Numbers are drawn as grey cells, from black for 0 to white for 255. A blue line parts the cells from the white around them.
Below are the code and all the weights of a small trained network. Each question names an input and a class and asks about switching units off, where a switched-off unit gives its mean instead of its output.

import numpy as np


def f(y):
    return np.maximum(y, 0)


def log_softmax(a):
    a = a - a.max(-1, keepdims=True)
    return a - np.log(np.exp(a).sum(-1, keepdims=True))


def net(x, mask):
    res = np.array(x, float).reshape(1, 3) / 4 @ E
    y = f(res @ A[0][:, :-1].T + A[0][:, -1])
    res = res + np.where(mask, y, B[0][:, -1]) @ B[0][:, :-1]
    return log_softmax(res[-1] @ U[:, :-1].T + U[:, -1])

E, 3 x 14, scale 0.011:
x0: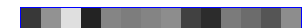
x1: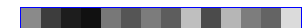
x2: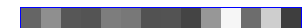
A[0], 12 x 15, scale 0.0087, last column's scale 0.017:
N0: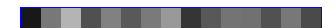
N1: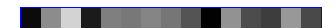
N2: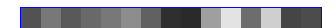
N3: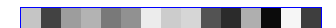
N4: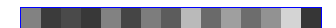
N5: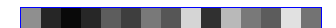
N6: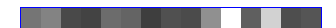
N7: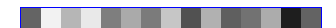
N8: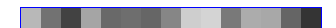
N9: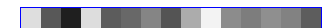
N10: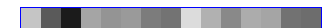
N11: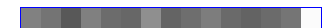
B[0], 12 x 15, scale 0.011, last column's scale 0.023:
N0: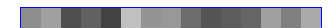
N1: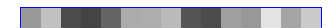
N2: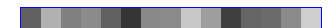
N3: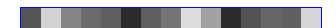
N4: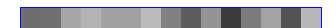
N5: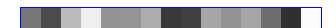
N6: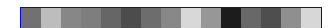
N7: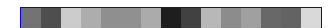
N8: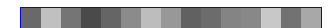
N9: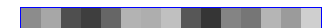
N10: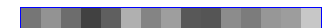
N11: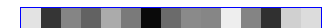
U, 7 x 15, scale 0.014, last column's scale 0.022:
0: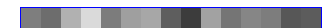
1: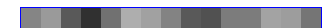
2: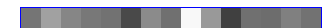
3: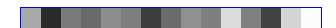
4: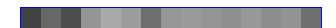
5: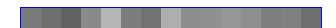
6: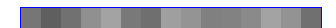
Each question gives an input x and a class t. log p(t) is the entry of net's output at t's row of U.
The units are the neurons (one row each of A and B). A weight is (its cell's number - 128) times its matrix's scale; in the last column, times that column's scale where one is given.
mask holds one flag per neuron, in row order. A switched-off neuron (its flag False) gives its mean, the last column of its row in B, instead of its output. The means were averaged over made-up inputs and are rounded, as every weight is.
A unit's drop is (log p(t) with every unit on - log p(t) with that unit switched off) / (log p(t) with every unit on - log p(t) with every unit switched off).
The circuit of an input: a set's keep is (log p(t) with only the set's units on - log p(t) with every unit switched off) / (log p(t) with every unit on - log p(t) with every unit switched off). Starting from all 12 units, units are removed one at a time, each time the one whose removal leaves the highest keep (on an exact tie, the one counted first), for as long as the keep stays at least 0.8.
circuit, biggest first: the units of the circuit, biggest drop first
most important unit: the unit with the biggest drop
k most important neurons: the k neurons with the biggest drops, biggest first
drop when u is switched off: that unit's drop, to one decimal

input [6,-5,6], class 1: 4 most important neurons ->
(N5 N1 N3 N0)
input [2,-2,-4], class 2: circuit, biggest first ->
(N5)
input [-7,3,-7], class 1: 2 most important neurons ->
(N9 N10)
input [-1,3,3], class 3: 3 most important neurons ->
(N3 N7 N11)
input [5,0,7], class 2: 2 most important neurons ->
(N6 N2)
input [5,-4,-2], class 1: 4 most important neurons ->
(N5 N1 N0 N4)
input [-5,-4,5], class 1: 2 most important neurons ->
(N5 N3)
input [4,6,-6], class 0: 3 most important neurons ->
(N5 N6 N2)
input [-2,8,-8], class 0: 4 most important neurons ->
(N5 N4 N6 N2)
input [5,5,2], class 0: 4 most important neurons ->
(N5 N9 N10 N4)
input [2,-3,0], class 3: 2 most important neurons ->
(N5 N4)
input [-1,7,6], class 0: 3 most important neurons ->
(N5 N3 N4)
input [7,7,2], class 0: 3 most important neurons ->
(N5 N4 N9)
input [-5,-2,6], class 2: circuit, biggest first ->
(N6)
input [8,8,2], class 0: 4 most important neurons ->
(N5 N4 N9 N10)
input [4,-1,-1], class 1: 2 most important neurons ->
(N1 N5)
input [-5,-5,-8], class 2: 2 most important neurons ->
(N3 N5)
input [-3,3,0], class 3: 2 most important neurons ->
(N7 N1)
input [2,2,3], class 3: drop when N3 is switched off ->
0.9
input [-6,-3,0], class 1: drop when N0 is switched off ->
0.0
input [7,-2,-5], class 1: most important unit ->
N1
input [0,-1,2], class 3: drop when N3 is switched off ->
0.1
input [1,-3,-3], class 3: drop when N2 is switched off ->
0.2
